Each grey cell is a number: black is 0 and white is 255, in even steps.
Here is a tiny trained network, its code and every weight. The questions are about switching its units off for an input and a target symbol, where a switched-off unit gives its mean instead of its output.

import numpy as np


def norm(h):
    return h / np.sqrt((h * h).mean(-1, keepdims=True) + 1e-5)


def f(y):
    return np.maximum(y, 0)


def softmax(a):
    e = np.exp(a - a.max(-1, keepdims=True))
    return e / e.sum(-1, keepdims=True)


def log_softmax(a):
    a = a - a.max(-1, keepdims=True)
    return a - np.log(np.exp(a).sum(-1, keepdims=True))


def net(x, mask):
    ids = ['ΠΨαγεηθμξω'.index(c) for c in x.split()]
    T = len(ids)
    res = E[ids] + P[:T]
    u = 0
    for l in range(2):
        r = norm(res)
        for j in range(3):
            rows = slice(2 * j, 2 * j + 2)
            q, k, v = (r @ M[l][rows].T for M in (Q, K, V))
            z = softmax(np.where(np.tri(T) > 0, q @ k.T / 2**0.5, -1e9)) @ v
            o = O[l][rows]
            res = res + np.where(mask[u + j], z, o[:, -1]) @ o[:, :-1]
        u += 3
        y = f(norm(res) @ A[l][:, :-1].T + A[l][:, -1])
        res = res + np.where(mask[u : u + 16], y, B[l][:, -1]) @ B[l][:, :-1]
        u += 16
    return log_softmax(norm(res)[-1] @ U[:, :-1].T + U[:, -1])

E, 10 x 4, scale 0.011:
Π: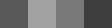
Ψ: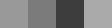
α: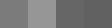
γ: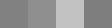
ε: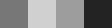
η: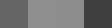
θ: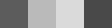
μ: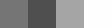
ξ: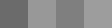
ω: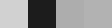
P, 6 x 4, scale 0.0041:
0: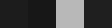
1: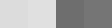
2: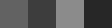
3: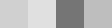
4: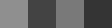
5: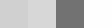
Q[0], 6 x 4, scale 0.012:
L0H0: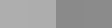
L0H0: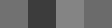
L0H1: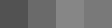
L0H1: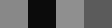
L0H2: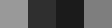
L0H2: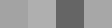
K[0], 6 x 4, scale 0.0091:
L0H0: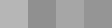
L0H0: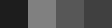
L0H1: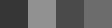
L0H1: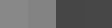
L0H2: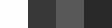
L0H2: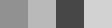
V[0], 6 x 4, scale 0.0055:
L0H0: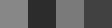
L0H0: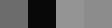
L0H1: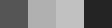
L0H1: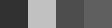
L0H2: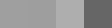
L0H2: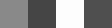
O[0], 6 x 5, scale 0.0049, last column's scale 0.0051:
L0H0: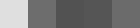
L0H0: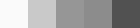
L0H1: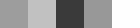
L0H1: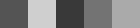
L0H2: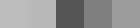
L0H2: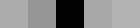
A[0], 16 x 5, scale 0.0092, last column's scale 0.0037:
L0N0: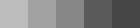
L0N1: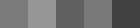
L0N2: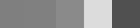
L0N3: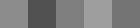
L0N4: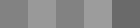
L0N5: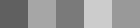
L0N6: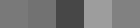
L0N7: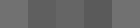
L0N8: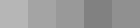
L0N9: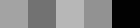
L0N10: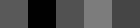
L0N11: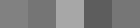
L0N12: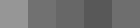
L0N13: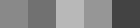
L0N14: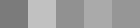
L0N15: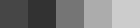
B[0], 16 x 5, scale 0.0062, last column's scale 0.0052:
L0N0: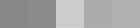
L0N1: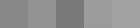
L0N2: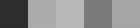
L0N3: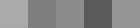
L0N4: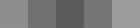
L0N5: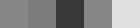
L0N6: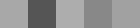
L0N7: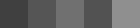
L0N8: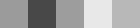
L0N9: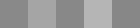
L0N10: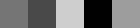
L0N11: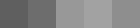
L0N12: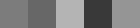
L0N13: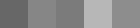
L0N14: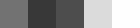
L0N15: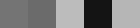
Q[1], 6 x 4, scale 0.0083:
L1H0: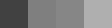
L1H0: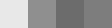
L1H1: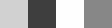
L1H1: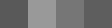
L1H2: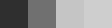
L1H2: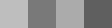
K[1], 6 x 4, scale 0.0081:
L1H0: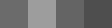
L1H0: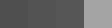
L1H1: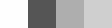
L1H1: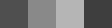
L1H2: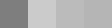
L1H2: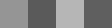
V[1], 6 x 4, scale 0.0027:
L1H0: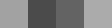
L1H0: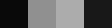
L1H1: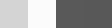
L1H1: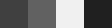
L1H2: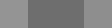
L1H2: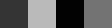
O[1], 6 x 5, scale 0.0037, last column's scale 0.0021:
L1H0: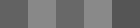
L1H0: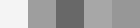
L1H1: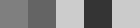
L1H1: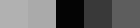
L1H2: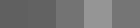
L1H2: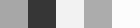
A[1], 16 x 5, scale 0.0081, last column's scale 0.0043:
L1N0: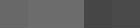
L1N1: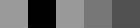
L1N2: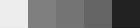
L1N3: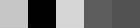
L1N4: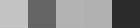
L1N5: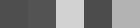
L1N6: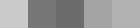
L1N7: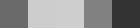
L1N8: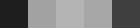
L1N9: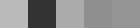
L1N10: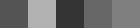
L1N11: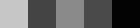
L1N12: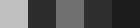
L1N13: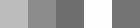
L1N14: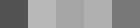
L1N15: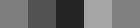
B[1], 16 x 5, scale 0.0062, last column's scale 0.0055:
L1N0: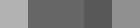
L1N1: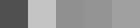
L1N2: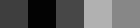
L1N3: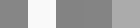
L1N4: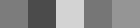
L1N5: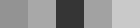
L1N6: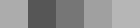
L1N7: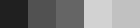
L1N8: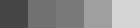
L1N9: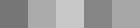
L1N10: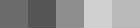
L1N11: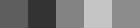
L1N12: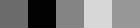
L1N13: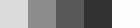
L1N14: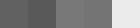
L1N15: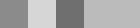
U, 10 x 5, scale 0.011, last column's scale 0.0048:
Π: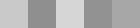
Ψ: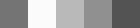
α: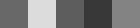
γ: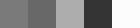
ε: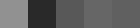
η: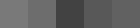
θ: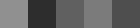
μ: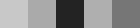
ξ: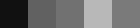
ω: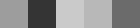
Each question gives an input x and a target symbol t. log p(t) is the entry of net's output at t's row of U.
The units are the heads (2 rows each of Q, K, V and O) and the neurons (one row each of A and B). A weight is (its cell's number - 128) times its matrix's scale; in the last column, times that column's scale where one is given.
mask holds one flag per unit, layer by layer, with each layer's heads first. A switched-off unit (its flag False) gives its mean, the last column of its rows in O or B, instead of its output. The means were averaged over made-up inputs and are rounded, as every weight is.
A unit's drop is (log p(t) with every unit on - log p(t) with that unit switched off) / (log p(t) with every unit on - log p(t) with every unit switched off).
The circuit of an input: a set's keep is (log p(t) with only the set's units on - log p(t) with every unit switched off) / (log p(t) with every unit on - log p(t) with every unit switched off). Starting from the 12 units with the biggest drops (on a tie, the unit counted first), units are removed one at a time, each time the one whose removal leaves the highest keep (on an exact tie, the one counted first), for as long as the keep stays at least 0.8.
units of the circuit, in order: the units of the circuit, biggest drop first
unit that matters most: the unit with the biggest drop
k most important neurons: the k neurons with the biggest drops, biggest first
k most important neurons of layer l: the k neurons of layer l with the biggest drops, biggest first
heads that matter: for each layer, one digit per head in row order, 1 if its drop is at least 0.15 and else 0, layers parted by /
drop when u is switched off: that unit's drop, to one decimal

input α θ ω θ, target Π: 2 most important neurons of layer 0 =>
L0N8, L0N0
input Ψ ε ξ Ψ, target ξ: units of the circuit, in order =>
L0H2, L0N2
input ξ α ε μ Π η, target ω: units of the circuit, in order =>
L0H1
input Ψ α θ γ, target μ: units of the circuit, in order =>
L1N13, L0N5
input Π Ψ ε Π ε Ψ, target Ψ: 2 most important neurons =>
L0N15, L0N6
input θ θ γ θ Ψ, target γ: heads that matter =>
001 / 000
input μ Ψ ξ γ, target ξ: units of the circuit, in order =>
L0H0, L1H0
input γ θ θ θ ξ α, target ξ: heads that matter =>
101 / 110
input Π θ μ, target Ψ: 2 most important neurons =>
L0N15, L0N2
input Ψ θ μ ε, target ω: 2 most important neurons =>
L0N8, L1N7
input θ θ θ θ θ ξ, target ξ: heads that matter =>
111 / 000
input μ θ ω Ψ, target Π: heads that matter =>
111 / 000
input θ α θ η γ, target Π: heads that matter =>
000 / 000
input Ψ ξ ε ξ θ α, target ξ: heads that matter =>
111 / 000
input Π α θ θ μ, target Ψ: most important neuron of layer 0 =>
L0N2
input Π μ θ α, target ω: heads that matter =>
011 / 000
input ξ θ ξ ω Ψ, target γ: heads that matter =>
011 / 000
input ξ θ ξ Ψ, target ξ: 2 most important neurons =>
L0N2, L0N15
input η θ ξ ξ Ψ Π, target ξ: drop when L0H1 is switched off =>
0.2
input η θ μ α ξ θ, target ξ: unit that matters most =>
L0H2
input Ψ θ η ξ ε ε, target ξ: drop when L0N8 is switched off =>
0.0
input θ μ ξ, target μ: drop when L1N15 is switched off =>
0.1
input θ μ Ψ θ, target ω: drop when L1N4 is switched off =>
0.1
